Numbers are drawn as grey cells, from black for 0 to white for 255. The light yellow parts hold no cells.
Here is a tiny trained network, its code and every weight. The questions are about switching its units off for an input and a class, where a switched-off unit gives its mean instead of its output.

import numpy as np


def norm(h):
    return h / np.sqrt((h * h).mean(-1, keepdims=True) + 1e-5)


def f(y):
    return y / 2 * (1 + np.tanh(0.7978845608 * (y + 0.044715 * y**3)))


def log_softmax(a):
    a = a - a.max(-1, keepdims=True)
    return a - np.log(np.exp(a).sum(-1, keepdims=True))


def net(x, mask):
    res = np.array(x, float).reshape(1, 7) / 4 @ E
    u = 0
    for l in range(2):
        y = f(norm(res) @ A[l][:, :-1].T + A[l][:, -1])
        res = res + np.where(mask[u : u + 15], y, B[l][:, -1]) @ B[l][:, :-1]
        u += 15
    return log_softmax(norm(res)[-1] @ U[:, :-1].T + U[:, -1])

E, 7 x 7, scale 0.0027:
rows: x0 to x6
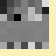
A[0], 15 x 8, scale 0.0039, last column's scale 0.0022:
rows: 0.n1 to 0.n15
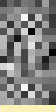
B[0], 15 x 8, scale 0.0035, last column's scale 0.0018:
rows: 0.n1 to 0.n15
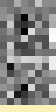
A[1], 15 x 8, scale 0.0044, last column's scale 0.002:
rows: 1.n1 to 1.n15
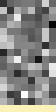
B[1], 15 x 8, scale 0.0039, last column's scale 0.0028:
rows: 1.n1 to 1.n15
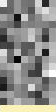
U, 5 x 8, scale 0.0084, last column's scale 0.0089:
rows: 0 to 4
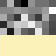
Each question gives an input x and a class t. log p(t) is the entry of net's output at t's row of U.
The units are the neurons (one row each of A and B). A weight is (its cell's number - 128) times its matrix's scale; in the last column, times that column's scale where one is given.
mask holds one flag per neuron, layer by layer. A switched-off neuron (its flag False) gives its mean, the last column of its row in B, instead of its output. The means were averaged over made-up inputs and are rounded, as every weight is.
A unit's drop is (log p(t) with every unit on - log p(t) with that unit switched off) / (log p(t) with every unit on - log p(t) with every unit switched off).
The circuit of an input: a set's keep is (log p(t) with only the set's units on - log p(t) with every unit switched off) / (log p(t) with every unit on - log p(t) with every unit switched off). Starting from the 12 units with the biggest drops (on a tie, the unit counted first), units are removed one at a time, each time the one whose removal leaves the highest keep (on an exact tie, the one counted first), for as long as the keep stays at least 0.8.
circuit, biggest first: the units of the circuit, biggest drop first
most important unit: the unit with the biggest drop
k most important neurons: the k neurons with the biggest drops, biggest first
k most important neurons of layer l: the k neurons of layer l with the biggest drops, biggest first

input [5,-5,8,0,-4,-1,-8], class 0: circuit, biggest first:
(0.n5; 0.n13)
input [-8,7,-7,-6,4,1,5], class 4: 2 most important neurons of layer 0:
(0.n10; 0.n5)
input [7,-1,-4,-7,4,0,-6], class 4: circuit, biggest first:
(1.n1; 1.n8)
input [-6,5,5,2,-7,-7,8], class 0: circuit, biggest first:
(0.n14; 0.n7; 0.n4)
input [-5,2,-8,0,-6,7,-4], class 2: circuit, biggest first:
(1.n9; 1.n3)
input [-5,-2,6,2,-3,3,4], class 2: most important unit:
0.n6
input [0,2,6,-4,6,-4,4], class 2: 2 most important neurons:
(0.n6; 0.n5)
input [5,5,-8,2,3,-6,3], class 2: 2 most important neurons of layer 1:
(1.n9; 1.n3)
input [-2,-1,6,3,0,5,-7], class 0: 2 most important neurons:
(0.n5; 0.n13)
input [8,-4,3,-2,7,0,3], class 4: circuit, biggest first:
(1.n8; 1.n1)
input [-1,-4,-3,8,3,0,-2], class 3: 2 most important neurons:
(1.n6; 1.n5)
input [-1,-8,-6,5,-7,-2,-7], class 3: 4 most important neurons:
(1.n6; 1.n13; 1.n5; 0.n14)
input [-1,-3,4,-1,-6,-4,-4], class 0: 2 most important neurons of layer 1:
(1.n3; 1.n9)
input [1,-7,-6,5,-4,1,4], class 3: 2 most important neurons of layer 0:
(0.n6; 0.n13)
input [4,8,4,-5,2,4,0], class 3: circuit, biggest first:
(0.n9)
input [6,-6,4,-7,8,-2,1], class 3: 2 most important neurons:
(1.n15; 1.n5)
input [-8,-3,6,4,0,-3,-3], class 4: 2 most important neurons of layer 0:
(0.n10; 0.n9)
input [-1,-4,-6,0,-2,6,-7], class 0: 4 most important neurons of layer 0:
(0.n5; 0.n13; 0.n3; 0.n6)
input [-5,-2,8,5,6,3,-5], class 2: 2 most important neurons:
(0.n6; 1.n8)
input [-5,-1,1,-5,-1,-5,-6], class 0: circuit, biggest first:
(0.n5)
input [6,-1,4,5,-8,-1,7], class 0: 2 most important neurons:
(0.n14; 0.n4)
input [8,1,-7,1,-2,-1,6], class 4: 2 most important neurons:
(1.n1; 1.n8)
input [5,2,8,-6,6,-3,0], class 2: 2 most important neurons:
(1.n14; 0.n6)
